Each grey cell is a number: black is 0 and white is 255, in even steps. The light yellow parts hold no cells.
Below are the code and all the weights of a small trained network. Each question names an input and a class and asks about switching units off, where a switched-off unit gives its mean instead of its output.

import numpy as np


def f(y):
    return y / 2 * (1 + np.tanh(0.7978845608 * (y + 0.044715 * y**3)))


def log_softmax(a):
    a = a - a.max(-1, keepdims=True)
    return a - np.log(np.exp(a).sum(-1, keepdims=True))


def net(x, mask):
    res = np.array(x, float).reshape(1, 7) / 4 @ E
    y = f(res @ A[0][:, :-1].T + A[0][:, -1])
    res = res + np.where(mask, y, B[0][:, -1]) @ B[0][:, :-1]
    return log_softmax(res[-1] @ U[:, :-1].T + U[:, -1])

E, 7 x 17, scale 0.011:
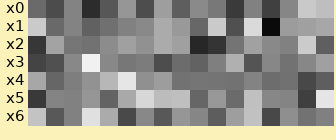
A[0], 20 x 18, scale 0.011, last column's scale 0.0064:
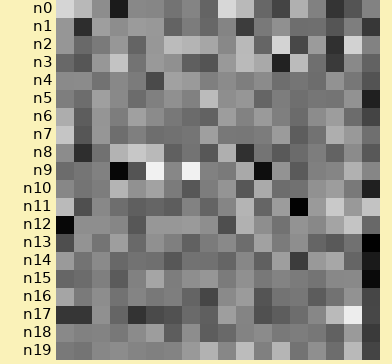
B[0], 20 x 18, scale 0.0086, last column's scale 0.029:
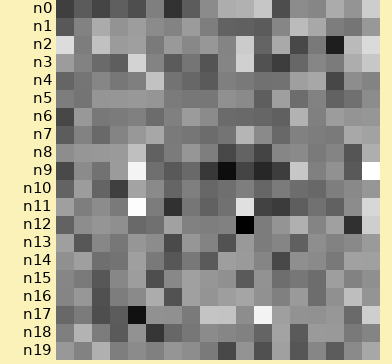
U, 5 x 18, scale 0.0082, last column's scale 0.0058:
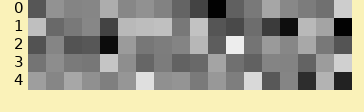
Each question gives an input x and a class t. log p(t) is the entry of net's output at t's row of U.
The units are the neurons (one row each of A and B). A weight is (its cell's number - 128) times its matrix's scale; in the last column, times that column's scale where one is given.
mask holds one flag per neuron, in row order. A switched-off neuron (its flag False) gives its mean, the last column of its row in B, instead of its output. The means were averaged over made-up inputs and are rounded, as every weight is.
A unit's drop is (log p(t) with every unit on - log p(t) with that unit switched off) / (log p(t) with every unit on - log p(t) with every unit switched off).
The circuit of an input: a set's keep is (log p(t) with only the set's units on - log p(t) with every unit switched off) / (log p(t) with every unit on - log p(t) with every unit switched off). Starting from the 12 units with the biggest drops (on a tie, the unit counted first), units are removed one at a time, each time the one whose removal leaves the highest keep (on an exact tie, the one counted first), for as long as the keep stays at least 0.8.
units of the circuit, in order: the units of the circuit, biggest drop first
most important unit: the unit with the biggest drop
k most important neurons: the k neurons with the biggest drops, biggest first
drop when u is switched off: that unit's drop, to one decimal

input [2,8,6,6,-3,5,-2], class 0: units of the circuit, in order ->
n12
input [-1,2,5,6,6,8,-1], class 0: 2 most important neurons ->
n12, n9
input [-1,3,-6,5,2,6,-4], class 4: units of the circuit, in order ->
n2, n11
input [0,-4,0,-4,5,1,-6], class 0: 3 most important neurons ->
n11, n9, n2
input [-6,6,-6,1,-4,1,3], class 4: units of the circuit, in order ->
n9, n2
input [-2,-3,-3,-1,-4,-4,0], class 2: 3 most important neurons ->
n9, n11, n2
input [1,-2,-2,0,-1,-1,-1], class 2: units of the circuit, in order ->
n9, n11
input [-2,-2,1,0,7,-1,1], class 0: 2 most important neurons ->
n11, n2
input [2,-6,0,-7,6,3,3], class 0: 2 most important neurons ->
n11, n3
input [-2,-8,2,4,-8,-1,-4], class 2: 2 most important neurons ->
n9, n11
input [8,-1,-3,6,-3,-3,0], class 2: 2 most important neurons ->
n17, n9
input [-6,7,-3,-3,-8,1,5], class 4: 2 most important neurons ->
n9, n2
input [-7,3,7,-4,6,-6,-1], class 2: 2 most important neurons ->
n9, n11
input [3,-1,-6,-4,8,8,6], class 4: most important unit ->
n2
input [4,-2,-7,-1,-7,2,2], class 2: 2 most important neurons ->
n17, n9
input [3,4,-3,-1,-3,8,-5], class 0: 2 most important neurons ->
n9, n12
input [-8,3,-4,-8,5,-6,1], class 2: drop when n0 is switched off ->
0.2
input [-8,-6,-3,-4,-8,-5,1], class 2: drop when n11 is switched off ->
0.5
